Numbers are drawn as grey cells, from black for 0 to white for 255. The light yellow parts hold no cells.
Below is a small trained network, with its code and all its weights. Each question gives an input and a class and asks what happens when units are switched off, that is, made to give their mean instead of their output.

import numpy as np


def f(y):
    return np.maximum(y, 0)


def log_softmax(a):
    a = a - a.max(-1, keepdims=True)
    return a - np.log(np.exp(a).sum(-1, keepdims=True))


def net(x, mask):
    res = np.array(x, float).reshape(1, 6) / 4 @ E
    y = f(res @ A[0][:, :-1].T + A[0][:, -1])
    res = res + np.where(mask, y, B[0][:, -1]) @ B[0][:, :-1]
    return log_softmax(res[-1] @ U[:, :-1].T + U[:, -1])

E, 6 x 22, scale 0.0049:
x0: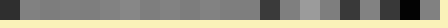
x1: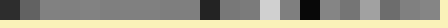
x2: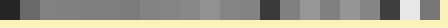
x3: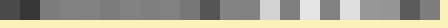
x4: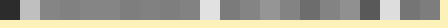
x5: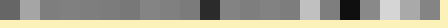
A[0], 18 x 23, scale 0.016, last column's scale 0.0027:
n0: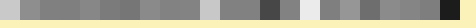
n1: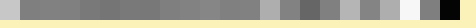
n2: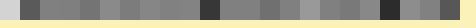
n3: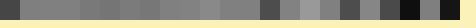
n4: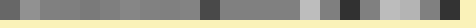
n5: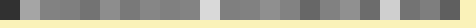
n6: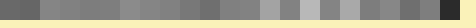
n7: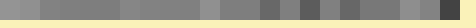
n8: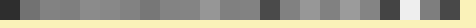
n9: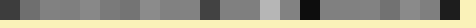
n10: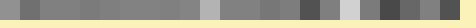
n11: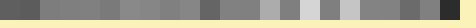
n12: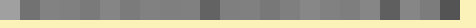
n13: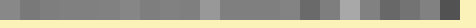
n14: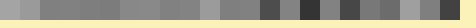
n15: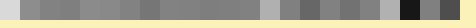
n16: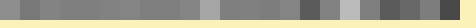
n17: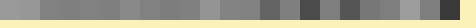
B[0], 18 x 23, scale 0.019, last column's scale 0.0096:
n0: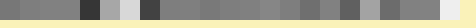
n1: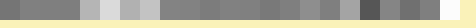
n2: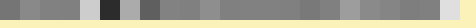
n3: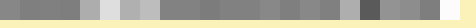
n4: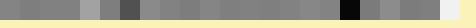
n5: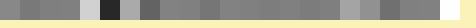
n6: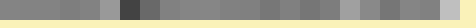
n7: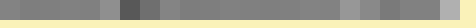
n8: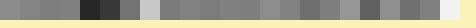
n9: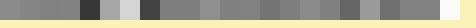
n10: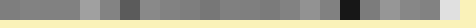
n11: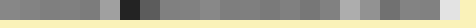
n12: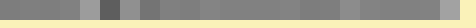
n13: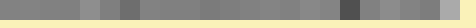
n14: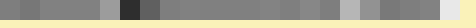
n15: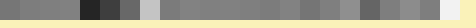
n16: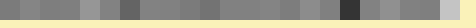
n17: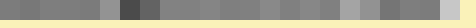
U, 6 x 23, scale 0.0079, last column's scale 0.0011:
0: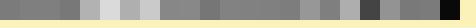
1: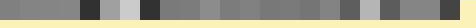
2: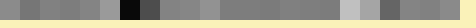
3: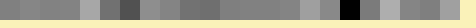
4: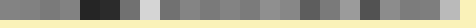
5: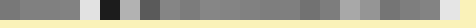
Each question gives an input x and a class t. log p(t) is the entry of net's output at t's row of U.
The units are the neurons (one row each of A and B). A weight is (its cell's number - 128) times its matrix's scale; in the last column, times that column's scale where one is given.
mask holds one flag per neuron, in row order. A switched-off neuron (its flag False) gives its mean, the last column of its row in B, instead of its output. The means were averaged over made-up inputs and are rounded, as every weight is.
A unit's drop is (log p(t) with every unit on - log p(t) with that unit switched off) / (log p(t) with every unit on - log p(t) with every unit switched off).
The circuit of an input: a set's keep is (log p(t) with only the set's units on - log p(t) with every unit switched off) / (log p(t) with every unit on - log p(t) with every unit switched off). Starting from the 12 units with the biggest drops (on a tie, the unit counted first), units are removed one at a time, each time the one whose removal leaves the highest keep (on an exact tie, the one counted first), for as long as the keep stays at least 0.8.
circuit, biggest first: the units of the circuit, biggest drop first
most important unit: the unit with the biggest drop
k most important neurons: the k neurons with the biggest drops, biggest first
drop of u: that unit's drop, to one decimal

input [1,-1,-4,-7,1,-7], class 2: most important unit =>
n14
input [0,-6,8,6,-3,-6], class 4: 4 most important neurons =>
(n8; n9; n4; n14)
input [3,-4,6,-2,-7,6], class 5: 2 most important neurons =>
(n2; n15)
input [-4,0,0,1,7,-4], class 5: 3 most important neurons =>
(n5; n3; n4)
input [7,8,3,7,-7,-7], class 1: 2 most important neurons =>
(n9; n1)
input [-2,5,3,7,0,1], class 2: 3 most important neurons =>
(n11; n0; n6)
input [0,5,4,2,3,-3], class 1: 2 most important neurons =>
(n9; n15)
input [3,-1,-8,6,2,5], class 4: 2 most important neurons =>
(n15; n14)
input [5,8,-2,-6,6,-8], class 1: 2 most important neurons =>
(n9; n4)
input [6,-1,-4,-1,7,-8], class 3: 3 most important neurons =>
(n10; n16; n1)
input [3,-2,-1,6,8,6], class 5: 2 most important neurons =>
(n5; n14)
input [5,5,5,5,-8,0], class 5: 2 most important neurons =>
(n2; n1)
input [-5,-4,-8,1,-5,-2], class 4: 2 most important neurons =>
(n15; n3)
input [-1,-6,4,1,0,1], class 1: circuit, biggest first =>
(n0)
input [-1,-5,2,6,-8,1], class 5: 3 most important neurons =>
(n2; n14; n9)
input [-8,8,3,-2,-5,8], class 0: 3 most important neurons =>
(n1; n0; n10)
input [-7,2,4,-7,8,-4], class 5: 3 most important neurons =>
(n5; n3; n11)
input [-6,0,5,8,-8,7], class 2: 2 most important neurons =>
(n11; n6)
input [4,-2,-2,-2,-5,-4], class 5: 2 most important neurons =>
(n2; n1)
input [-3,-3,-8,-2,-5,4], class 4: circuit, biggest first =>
(n15)
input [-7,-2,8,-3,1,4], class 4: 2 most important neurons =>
(n8; n3)
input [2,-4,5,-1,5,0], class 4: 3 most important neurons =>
(n8; n9; n2)
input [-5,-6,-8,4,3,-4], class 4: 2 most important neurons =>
(n15; n9)
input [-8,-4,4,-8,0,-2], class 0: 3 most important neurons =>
(n1; n11; n6)
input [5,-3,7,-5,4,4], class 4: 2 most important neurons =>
(n8; n1)
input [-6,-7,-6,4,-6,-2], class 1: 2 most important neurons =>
(n0; n3)
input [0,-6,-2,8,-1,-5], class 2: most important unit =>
n11
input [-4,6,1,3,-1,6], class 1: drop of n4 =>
-0.1
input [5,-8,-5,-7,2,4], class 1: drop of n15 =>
0.0
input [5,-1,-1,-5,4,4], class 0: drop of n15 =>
0.1
